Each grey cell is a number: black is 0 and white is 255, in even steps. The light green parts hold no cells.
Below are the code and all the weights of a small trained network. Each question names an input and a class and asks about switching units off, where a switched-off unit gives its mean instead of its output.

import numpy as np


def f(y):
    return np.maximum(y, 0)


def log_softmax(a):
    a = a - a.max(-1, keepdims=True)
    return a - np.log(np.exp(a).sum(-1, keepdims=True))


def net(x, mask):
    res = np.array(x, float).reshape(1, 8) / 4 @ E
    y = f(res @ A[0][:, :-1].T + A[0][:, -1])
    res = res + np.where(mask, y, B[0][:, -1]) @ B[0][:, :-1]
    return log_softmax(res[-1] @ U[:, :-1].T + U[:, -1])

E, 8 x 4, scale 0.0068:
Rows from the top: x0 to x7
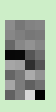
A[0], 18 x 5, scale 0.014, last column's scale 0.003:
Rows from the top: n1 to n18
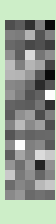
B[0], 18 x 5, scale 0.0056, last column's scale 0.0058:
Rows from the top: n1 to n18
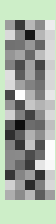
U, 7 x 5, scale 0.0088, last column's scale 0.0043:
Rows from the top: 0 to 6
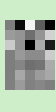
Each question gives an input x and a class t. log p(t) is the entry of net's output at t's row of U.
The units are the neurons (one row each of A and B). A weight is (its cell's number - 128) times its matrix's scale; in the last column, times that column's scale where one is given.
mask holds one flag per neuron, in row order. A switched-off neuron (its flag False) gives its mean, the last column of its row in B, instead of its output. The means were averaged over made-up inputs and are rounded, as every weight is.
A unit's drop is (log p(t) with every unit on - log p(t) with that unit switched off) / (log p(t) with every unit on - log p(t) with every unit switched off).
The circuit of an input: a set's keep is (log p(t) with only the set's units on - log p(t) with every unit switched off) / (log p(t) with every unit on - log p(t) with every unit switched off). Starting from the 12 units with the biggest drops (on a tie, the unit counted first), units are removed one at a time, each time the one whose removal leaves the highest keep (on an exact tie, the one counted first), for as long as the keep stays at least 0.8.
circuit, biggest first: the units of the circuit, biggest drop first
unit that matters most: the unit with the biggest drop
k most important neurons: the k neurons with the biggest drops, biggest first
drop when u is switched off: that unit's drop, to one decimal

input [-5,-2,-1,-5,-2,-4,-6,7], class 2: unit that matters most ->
n2
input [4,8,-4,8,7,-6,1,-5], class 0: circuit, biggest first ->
[n1; n9]
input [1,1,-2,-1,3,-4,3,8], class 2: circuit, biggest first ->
[n15; n2]
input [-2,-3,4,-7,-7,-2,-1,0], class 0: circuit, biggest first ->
[n13; n5]
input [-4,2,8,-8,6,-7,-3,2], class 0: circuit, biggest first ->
[n13; n6]
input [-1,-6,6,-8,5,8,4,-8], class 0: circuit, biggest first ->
[n13; n11]
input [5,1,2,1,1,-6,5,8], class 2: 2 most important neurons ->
[n15; n2]
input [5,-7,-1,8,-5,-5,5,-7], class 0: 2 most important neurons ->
[n1; n9]
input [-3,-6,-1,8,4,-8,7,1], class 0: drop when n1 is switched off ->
0.4
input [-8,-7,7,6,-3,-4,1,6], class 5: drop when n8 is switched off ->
-0.2
